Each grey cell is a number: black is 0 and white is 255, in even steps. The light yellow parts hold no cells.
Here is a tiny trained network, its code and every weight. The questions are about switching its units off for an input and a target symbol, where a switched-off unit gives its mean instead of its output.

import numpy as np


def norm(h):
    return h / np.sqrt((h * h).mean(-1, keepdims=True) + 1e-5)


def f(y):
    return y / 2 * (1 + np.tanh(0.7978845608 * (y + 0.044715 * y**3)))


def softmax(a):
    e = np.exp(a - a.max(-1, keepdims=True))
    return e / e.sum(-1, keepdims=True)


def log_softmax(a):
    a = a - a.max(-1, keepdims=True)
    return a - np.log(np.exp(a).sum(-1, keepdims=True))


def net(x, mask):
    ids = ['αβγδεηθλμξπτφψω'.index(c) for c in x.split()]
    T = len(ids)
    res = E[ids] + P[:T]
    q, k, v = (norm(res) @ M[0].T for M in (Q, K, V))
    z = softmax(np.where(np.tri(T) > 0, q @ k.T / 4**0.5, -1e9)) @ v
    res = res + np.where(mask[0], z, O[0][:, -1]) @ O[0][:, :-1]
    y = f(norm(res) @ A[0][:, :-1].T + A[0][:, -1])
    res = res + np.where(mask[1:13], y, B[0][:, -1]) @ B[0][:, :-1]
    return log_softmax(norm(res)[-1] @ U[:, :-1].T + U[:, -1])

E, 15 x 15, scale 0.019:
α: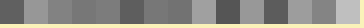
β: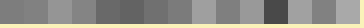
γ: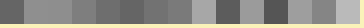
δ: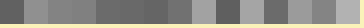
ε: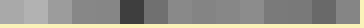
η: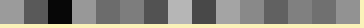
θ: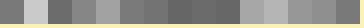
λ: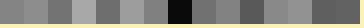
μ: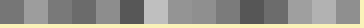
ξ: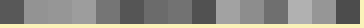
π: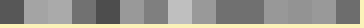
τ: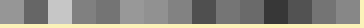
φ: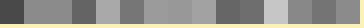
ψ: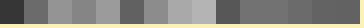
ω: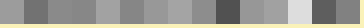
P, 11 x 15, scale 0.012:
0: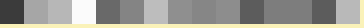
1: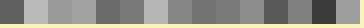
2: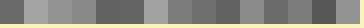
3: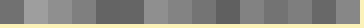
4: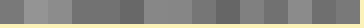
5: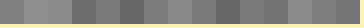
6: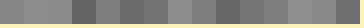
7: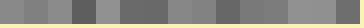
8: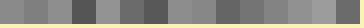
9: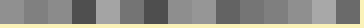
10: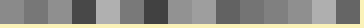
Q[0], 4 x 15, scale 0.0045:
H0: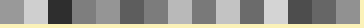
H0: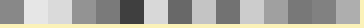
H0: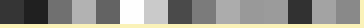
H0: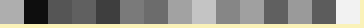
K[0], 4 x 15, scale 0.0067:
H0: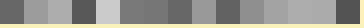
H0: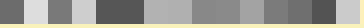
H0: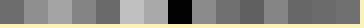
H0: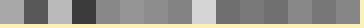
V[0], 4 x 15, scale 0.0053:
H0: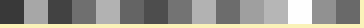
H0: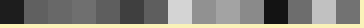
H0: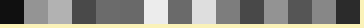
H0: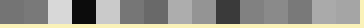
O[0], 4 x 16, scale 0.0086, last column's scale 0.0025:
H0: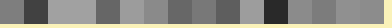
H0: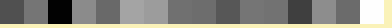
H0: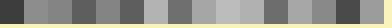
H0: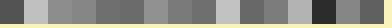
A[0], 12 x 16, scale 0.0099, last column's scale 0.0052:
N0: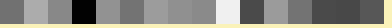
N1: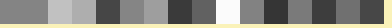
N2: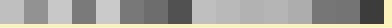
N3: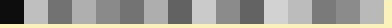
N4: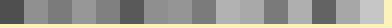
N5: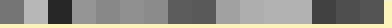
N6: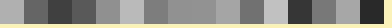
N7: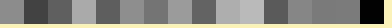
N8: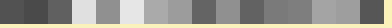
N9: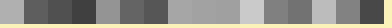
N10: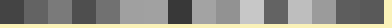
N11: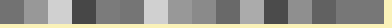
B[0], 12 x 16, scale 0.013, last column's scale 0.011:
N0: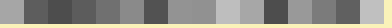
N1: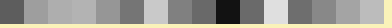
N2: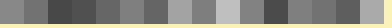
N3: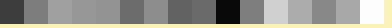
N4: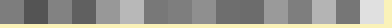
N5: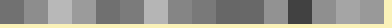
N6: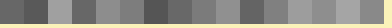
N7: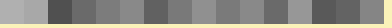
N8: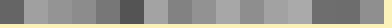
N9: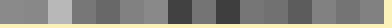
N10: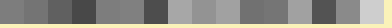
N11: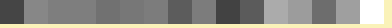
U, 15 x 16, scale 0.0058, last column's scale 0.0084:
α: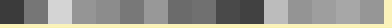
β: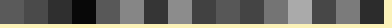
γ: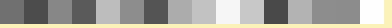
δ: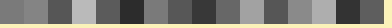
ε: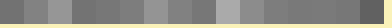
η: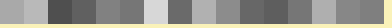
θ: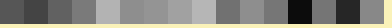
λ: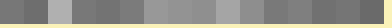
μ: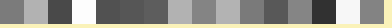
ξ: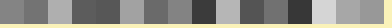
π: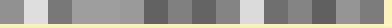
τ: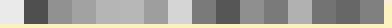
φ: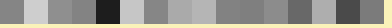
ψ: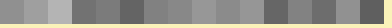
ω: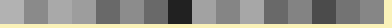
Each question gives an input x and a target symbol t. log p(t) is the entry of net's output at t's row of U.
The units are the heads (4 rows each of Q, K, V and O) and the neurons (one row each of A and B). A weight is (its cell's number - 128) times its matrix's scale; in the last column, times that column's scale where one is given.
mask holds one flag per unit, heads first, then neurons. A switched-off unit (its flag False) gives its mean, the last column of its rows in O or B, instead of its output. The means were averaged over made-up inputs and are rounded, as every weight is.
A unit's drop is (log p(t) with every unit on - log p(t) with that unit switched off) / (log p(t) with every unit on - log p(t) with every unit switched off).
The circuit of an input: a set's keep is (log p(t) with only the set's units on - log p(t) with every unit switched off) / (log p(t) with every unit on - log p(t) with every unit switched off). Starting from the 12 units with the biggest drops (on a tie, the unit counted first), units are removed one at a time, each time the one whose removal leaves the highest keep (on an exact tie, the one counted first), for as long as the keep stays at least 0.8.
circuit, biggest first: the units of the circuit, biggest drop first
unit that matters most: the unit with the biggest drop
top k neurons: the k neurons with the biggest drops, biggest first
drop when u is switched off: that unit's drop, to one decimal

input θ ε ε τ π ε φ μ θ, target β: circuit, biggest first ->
H0, N2
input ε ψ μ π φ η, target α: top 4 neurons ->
N1, N5, N4, N2
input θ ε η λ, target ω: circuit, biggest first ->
H0, N3, N11, N4
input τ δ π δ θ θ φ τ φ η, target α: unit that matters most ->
N1
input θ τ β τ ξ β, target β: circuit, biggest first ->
N1, H0
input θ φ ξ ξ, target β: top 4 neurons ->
N10, N3, N7, N5
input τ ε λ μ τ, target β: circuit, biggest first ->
H0, N0
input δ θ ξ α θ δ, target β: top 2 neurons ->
N10, N1
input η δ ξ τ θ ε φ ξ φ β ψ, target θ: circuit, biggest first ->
H0, N3, N11
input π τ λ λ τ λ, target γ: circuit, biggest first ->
H0, N2, N11
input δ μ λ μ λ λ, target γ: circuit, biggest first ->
H0, N2, N3
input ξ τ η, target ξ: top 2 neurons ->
N3, N5
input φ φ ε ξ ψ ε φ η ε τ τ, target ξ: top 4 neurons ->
N3, N11, N1, N10
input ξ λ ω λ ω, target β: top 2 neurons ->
N2, N3
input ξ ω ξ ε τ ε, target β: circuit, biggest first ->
N3
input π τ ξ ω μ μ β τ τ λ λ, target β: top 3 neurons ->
N2, N10, N11
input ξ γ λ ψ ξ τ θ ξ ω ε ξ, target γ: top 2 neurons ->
N3, N11
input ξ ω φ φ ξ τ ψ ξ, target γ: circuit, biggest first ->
H0, N3, N11
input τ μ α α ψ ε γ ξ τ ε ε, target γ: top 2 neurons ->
N3, N0
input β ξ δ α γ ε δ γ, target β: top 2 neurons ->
N1, N10
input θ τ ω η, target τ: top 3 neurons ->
N11, N3, N7
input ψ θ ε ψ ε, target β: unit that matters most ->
N2
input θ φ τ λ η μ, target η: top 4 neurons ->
N3, N11, N1, N4
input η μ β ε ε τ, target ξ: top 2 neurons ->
N3, N11
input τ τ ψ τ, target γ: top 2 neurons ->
N0, N3
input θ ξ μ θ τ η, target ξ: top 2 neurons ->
N5, N3
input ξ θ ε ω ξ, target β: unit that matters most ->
H0
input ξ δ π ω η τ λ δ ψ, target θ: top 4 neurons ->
N3, N11, N1, N10
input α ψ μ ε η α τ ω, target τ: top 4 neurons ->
N11, N3, N1, N10
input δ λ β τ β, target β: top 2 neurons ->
N3, N1
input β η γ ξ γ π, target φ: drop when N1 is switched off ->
0.3
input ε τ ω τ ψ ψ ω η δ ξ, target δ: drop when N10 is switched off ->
0.3
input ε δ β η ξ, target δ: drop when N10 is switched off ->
0.2
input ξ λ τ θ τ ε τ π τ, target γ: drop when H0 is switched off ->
1.4
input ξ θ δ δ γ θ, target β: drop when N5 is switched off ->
0.0
